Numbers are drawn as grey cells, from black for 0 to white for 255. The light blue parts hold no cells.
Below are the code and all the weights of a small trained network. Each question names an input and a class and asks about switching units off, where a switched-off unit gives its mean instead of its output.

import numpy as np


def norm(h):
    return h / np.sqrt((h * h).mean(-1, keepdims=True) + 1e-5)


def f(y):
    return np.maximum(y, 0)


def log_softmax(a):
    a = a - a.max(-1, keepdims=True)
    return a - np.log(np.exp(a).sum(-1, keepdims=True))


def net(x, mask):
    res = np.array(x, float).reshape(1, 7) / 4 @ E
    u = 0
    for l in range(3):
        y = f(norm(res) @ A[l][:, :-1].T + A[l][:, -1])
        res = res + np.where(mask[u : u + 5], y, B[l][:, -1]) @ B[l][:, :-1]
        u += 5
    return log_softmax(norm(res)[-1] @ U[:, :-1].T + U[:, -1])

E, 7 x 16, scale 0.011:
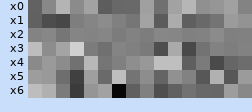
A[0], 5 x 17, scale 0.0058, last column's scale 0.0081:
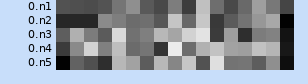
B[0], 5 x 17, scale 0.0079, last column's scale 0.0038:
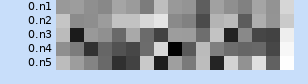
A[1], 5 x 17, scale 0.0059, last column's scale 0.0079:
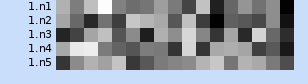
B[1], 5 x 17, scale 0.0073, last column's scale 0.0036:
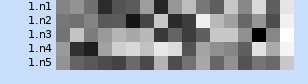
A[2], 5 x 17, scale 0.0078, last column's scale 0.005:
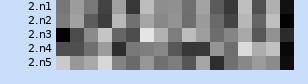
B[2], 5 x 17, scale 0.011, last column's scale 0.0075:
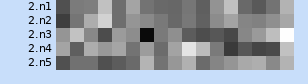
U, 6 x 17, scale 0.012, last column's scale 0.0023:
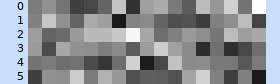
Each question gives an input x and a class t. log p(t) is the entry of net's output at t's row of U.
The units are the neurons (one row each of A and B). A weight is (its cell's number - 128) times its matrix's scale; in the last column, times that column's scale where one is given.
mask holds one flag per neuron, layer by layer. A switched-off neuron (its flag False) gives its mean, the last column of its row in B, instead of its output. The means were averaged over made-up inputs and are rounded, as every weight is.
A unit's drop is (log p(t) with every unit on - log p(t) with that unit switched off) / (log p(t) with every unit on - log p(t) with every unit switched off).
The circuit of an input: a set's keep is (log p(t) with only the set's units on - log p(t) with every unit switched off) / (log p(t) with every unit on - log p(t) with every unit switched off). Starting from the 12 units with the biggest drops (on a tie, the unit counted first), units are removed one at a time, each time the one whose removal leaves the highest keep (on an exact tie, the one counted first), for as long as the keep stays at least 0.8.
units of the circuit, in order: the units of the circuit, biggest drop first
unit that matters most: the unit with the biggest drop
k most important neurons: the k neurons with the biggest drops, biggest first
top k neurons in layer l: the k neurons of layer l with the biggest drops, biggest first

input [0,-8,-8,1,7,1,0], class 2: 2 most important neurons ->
[1.n4 2.n4]
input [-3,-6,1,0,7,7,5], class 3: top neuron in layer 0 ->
[0.n3]
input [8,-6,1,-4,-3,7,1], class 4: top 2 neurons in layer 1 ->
[1.n5 1.n3]
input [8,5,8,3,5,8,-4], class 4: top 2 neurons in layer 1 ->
[1.n5 1.n3]
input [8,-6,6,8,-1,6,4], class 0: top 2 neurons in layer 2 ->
[2.n5 2.n3]
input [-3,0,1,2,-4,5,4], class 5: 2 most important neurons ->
[2.n2 2.n3]
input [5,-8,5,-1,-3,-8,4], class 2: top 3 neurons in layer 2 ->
[2.n3 2.n1 2.n2]
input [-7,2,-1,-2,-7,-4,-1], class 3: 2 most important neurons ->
[2.n4 0.n4]
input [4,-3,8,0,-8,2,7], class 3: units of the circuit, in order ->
[2.n4 2.n3]
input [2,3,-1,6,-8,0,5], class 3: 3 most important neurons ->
[2.n4 0.n5 2.n3]
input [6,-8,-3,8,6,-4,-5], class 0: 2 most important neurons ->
[1.n1 2.n5]
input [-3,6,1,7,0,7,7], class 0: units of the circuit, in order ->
[2.n5 2.n3]
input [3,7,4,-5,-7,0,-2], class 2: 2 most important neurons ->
[0.n2 0.n1]
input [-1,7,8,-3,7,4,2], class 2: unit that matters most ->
0.n2
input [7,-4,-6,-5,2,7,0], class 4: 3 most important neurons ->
[0.n4 1.n5 1.n3]
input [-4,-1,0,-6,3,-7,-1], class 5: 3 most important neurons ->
[1.n3 1.n1 2.n5]
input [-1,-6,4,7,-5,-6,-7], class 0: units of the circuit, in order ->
[1.n1 2.n5]
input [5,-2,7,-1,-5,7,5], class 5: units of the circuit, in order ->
[2.n3 2.n2]
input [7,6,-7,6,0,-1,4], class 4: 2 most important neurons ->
[0.n4 0.n5]
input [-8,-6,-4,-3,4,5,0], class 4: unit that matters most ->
1.n2
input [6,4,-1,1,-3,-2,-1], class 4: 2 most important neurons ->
[0.n4 1.n4]
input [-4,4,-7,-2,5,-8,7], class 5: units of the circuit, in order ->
[1.n3 2.n3]
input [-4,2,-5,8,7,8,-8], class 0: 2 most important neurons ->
[2.n5 1.n1]
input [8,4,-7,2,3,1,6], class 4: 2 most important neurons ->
[0.n4 2.n3]
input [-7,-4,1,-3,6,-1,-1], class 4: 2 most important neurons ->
[1.n2 2.n4]
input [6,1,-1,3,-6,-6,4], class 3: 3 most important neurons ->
[2.n4 2.n3 1.n2]
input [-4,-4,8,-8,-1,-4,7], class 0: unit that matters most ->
0.n5
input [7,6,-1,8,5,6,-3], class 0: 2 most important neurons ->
[1.n1 2.n5]
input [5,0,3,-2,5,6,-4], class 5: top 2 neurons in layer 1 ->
[1.n2 1.n1]
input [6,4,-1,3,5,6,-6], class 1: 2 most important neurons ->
[2.n3 1.n2]
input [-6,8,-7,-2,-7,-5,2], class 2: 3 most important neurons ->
[0.n2 0.n1 0.n3]
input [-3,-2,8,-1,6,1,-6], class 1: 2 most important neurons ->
[2.n3 2.n4]
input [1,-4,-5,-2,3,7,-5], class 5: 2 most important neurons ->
[2.n1 2.n2]
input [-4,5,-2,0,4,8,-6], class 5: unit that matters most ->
2.n1
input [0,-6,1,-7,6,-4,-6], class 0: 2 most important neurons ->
[0.n5 2.n4]
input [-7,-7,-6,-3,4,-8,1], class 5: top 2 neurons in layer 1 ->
[1.n3 1.n5]
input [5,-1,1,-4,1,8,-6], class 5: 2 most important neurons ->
[2.n1 2.n2]
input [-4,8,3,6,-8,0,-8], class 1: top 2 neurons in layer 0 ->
[0.n5 0.n3]
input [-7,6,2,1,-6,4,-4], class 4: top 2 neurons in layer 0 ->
[0.n3 0.n2]
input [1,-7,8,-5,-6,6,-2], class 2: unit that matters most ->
1.n4
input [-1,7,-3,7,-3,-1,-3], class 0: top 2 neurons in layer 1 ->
[1.n1 1.n4]
